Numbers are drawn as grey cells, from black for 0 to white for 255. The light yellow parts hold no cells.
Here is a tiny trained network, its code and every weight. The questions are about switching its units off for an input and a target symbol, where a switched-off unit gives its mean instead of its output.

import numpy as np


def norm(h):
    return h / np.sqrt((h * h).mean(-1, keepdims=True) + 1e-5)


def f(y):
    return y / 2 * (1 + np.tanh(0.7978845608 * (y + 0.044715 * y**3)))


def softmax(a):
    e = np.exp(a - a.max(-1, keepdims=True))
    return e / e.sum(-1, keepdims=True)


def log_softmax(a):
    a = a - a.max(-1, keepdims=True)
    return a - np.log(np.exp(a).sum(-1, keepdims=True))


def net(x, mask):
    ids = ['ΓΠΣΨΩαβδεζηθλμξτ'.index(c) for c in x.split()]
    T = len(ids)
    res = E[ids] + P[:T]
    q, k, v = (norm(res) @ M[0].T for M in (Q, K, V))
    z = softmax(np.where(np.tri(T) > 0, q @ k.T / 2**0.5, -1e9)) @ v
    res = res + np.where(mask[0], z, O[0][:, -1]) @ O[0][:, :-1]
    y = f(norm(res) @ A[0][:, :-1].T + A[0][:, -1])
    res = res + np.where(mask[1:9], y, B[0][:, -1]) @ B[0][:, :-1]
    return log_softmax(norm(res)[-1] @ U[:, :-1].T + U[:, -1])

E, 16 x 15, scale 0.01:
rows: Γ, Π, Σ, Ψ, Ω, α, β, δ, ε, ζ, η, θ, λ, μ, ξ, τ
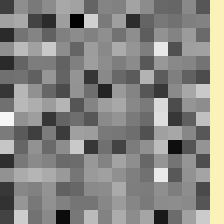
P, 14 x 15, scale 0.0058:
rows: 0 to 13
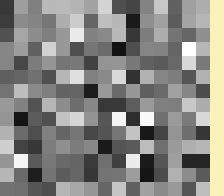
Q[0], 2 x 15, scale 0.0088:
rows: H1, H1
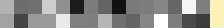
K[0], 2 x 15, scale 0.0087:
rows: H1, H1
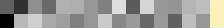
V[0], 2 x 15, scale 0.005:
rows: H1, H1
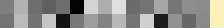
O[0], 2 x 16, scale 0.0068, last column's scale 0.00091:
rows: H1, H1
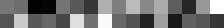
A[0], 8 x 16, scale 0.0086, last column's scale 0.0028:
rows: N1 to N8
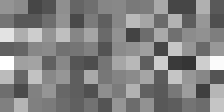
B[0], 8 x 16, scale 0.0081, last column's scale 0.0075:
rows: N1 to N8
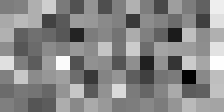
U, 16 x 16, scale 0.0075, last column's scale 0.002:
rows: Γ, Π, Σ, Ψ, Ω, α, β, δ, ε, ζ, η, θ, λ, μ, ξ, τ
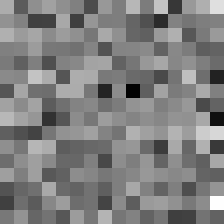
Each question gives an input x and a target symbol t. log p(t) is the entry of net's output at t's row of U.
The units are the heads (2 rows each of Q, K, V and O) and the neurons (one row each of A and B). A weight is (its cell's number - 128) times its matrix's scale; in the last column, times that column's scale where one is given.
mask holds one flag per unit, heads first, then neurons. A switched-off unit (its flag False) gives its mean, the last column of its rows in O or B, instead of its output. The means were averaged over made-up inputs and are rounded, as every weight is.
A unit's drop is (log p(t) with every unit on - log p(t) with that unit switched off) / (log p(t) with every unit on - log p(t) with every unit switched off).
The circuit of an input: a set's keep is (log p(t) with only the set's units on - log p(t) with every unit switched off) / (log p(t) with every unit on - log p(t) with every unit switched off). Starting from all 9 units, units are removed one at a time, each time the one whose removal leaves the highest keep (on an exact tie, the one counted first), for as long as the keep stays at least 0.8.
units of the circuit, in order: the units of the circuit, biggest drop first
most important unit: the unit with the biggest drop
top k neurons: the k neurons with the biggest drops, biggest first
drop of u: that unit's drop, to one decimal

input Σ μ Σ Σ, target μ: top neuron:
(N5)
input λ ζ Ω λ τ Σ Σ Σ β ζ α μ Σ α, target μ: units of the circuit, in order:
(H1, N1, N2, N5)
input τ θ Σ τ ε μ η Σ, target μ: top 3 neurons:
(N1, N5, N2)
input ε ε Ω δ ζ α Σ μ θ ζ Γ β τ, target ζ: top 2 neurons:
(N4, N8)
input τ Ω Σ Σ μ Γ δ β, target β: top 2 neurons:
(N1, N4)
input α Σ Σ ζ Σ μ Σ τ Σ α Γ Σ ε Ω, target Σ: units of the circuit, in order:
(H1, N6, N4, N2)
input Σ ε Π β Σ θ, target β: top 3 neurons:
(N4, N1, N3)
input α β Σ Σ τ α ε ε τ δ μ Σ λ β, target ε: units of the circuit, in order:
(N2, H1, N4)
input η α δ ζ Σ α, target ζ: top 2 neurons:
(N4, N2)
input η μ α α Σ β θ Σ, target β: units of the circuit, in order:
(H1, N4, N3)
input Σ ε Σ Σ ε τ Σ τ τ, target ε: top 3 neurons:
(N2, N4, N1)
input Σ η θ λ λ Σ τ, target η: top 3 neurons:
(N6, N5, N4)
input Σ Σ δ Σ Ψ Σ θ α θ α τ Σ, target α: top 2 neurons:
(N6, N5)
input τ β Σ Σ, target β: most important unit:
N4
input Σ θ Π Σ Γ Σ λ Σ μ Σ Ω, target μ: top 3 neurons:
(N1, N5, N2)
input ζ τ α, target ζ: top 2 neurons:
(N2, N6)
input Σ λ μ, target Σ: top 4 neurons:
(N6, N4, N2, N1)
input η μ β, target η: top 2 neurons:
(N6, N5)
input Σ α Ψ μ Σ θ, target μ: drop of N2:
0.3
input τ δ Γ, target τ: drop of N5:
0.1
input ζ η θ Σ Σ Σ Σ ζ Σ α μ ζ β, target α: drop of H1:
1.3
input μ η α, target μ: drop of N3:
0.0
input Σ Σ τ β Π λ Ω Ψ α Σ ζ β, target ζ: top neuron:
(N8)
